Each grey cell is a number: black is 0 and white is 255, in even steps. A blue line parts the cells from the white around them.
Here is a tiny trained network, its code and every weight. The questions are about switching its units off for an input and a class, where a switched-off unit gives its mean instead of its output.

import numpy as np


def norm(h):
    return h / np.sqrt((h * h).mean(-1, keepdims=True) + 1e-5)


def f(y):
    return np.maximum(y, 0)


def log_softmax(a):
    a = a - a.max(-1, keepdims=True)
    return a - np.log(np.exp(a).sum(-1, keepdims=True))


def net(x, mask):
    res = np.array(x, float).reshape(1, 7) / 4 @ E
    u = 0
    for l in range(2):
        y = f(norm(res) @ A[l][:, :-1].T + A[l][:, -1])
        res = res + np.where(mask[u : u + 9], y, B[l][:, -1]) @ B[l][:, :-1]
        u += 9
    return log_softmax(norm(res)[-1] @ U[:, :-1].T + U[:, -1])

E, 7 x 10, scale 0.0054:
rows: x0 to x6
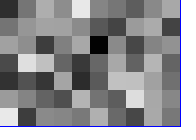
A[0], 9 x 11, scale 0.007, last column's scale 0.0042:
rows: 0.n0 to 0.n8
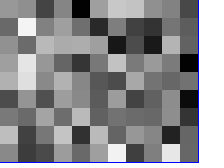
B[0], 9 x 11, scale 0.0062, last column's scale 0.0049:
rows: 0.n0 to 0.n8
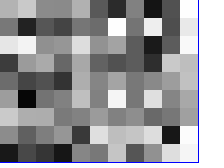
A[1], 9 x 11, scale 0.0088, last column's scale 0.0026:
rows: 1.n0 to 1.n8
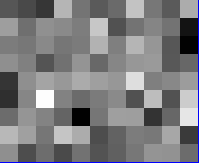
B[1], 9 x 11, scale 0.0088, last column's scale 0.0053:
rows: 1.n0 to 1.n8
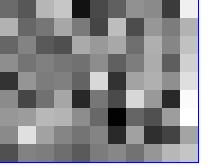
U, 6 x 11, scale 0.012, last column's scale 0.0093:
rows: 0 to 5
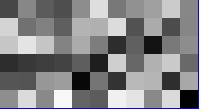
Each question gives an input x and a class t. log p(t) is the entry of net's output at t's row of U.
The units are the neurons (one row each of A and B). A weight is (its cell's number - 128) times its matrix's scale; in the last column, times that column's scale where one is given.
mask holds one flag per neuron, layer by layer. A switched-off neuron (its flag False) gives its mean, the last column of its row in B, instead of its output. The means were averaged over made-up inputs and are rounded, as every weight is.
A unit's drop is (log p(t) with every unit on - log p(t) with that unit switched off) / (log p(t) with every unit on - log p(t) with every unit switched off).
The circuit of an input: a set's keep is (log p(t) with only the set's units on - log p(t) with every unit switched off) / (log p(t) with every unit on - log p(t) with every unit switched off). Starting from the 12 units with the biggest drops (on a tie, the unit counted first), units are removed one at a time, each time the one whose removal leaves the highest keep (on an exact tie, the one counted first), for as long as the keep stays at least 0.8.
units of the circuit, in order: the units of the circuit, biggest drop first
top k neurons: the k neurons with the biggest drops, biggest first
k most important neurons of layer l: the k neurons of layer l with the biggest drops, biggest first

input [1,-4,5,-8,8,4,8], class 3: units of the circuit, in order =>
(0.n8)
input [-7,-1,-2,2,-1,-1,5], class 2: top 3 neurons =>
(0.n0, 1.n6, 0.n1)
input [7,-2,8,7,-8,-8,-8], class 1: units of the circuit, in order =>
(0.n1, 0.n8)
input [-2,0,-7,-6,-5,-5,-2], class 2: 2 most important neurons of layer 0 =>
(0.n2, 0.n1)
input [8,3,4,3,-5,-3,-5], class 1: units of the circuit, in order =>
(0.n1, 0.n2)
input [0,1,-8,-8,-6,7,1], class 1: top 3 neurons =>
(1.n6, 0.n0, 1.n1)
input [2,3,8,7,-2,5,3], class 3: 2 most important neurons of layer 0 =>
(0.n4, 0.n7)
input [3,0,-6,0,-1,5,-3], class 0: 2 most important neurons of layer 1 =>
(1.n0, 1.n2)
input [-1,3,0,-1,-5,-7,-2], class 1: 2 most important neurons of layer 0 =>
(0.n1, 0.n0)
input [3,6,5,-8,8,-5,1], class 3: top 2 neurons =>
(0.n8, 1.n5)
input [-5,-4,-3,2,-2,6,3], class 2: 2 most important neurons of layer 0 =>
(0.n0, 0.n1)
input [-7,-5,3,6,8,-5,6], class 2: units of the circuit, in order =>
(0.n0, 1.n6)
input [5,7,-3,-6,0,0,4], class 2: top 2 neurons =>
(0.n2, 0.n1)
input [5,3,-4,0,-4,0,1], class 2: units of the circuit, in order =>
(0.n2)
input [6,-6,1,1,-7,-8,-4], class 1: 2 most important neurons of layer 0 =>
(0.n1, 0.n2)
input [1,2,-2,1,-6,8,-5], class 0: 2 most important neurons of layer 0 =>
(0.n0, 0.n4)
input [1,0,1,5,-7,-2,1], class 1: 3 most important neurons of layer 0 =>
(0.n1, 0.n0, 0.n2)
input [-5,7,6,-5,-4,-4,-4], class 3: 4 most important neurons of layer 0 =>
(0.n1, 0.n4, 0.n0, 0.n7)
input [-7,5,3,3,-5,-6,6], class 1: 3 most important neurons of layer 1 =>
(1.n0, 1.n4, 1.n1)
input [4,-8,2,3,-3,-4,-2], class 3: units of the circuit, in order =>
(0.n8)
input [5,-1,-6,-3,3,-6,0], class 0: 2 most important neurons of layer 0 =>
(0.n8, 0.n2)
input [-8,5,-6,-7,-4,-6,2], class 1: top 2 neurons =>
(0.n7, 0.n2)
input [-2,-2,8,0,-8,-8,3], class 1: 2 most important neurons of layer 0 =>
(0.n1, 0.n0)
